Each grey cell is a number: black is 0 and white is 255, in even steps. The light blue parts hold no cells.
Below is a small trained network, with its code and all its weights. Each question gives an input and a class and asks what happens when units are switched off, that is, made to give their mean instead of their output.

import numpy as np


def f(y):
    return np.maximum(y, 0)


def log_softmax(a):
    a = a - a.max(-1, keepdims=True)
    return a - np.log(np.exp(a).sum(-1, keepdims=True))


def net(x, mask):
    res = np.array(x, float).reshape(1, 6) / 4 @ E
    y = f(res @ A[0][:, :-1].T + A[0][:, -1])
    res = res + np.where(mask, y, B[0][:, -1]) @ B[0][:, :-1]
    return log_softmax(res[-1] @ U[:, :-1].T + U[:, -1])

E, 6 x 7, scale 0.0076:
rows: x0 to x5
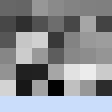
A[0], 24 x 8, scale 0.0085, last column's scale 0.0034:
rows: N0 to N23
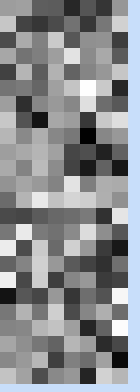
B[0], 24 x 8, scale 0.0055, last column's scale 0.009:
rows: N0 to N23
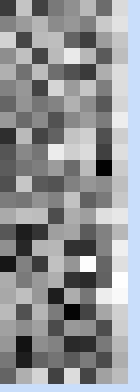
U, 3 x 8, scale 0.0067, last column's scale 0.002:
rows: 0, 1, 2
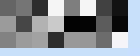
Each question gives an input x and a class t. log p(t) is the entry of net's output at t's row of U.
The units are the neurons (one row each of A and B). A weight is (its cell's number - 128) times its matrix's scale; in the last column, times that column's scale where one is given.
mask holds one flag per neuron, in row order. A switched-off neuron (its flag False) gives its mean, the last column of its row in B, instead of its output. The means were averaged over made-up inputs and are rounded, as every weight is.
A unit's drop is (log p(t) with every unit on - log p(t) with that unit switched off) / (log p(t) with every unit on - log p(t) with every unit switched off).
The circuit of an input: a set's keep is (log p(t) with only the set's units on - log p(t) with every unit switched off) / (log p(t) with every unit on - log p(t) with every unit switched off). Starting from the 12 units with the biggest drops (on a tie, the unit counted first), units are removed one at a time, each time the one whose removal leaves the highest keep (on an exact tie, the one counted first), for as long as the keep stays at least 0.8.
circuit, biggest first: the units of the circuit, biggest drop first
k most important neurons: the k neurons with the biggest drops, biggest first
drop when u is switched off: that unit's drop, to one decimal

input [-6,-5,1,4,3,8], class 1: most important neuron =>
[N15]
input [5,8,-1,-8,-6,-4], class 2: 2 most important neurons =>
[N18, N13]
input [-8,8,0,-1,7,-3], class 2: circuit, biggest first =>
[N18, N16]
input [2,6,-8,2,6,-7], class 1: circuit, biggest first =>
[N19, N4]
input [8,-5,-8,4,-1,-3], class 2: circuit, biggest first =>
[N15, N23]
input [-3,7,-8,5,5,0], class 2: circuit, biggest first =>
[N18, N16, N13]
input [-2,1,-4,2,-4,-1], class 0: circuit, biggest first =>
[N9, N0]
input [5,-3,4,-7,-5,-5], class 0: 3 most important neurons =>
[N16, N9, N8]
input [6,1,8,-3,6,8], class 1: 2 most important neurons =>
[N15, N17]
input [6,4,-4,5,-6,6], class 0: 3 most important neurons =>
[N16, N9, N0]
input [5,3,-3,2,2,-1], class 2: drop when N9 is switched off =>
0.2
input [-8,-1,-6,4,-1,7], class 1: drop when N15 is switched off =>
0.1
